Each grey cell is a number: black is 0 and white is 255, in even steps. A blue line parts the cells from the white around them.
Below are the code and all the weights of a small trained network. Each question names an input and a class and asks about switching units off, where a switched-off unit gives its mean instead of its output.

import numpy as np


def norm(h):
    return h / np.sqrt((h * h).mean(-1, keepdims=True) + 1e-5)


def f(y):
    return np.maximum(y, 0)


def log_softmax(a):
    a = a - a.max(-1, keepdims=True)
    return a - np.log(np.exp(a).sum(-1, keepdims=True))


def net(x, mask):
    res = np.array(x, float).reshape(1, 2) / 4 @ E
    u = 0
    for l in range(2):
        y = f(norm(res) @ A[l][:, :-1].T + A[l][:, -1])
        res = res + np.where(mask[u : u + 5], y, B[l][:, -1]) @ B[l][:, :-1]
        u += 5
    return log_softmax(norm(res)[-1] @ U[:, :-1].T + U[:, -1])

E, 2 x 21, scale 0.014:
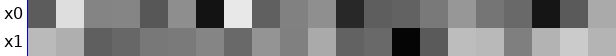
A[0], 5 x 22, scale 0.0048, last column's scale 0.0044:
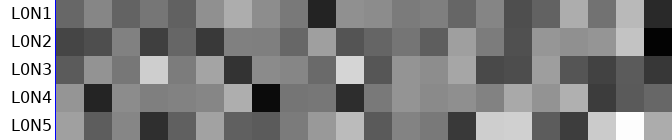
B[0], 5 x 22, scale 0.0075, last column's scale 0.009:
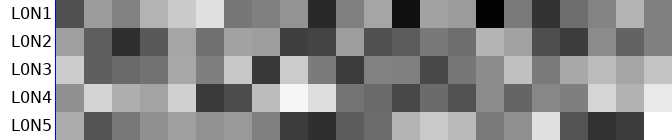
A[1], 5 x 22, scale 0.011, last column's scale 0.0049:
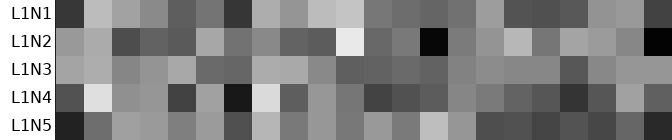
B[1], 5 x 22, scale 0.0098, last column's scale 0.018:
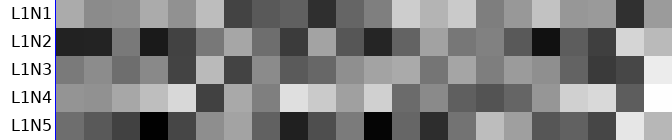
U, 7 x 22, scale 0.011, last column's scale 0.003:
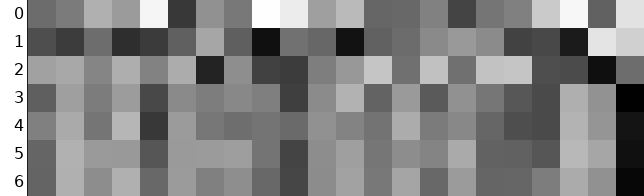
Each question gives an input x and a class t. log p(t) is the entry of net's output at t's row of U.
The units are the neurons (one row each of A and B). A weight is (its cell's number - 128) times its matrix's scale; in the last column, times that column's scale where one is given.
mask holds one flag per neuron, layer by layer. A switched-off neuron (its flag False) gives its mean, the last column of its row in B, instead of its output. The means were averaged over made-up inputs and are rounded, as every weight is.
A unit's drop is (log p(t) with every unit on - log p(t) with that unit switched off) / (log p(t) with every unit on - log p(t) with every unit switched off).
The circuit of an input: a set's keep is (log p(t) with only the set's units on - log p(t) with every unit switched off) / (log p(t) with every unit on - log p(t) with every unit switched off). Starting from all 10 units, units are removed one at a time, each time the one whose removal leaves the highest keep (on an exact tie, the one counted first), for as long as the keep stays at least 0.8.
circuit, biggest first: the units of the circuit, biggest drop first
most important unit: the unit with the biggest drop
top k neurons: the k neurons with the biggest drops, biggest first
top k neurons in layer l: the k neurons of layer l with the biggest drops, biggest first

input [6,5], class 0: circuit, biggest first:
L1N4
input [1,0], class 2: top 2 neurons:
L1N4; L1N2
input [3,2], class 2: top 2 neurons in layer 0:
L0N5; L0N4
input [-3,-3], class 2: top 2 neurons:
L0N4; L1N4
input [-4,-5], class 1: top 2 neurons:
L1N4; L0N3
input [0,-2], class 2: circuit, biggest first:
L1N4; L1N2
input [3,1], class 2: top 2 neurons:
L0N5; L0N3
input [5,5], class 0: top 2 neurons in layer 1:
L1N4; L1N5
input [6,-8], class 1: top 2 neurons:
L1N5; L0N4
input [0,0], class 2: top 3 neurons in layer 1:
L1N2; L1N4; L1N5
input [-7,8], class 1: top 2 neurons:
L1N4; L1N2
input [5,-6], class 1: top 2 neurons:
L1N5; L0N4
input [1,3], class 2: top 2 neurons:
L0N5; L1N2
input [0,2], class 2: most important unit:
L0N5
